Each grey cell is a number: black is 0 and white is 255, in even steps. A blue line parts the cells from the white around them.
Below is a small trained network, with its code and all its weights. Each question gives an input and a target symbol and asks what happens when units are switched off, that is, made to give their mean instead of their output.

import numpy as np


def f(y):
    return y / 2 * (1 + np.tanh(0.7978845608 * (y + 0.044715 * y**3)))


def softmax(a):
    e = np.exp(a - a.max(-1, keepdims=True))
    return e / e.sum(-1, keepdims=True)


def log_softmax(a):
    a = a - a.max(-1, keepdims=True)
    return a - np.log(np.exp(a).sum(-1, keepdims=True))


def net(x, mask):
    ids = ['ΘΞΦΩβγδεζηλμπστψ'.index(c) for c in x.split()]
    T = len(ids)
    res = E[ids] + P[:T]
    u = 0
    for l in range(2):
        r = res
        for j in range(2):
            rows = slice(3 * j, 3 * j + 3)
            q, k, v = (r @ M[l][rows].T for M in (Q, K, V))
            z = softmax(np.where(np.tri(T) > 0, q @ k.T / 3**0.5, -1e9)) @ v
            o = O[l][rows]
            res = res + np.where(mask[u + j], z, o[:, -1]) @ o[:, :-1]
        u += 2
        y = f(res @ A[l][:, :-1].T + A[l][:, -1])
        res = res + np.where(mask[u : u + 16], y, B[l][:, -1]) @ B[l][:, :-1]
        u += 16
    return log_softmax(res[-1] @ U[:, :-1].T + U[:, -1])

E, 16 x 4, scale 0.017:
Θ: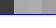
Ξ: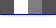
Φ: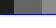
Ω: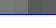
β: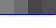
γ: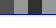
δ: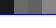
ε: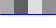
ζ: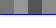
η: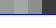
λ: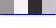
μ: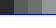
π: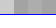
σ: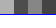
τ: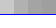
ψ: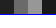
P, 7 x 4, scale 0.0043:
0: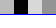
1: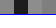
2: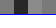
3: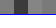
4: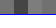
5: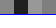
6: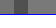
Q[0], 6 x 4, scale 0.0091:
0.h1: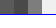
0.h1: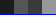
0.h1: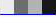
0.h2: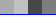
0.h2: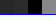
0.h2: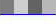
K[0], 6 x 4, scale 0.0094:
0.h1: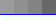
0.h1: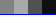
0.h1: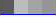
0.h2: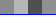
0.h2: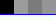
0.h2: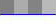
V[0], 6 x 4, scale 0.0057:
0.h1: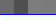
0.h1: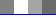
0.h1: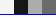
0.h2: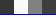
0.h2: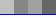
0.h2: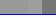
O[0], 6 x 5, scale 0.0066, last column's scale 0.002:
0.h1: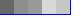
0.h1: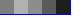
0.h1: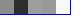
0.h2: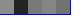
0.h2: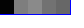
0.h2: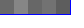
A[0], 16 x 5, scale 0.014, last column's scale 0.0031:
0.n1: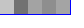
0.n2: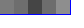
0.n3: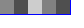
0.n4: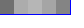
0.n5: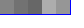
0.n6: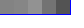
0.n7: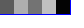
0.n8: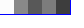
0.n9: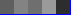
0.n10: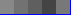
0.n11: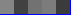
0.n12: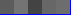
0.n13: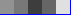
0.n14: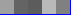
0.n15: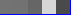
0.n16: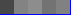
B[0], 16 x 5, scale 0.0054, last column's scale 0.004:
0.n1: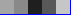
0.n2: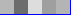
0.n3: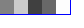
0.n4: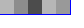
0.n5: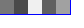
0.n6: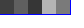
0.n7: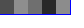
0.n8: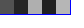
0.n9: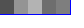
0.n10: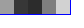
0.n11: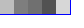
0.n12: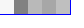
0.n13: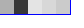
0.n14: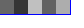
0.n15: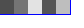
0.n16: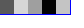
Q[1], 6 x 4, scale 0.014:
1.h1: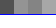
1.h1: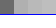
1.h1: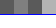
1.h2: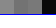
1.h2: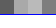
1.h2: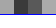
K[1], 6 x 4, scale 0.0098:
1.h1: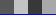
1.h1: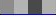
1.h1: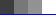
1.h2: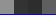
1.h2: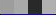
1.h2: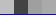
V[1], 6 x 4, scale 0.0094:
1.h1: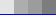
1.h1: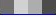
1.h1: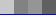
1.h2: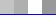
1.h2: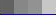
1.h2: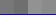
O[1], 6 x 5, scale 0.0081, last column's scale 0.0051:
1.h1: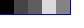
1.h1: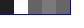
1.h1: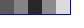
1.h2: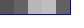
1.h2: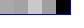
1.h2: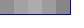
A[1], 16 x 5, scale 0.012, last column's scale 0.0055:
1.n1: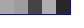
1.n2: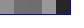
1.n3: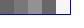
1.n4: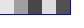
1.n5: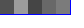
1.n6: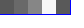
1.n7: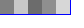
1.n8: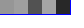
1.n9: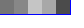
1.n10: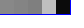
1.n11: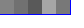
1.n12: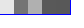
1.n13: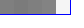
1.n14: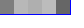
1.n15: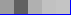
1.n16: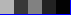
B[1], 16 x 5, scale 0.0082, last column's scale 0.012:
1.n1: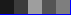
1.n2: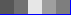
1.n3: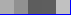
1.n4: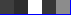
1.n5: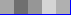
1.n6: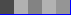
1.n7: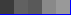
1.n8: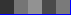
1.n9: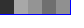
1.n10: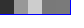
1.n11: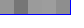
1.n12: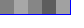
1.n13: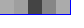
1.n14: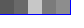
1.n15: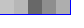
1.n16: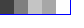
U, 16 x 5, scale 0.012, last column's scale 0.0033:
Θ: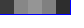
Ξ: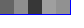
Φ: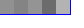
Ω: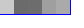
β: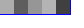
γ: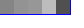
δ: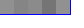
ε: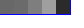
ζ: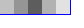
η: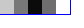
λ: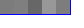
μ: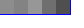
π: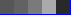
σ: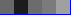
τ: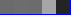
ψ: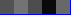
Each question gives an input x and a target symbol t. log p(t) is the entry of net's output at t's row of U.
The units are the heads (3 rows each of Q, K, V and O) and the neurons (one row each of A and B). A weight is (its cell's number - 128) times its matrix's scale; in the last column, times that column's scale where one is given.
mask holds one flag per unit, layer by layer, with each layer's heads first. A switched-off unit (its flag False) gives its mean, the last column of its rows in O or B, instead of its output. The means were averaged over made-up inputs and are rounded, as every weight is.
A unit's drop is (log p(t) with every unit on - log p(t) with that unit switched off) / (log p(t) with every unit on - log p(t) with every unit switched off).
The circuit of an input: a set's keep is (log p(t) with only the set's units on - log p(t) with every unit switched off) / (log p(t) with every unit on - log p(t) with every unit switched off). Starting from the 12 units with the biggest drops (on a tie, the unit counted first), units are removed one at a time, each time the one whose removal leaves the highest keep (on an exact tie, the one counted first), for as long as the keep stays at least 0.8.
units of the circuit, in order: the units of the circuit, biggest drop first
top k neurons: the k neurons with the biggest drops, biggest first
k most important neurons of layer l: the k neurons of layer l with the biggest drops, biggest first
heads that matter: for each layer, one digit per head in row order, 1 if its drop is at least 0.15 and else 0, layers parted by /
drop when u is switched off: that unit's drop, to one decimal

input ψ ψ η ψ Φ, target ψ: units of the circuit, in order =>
[0.n16; 1.h1]
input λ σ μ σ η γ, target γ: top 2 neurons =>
[0.n13; 1.n6]
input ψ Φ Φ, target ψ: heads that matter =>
10 / 10
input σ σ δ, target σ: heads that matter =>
10 / 11
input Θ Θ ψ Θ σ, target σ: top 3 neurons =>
[0.n8; 1.n16; 0.n13]
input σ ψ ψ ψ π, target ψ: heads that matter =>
01 / 00
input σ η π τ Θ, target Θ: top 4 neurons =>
[0.n10; 0.n11; 1.n14; 0.n1]
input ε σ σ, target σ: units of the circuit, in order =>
[1.h1; 0.h1]
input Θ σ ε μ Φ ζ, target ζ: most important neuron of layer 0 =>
[0.n16]
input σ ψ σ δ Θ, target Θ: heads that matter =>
00 / 11
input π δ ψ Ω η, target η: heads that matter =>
00 / 00
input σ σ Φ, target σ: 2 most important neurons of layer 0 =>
[0.n15; 0.n11]
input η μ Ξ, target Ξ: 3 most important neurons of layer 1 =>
[1.n7; 1.n5; 1.n16]
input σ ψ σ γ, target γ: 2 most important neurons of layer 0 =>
[0.n13; 0.n16]
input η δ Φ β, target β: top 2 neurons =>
[0.n13; 1.n15]
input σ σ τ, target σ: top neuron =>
[0.n1]
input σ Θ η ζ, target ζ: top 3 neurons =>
[1.n15; 1.n16; 0.n16]
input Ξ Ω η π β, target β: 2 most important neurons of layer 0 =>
[0.n13; 0.n2]
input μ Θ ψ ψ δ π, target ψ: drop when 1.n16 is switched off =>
0.2
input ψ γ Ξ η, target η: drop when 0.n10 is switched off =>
-0.1
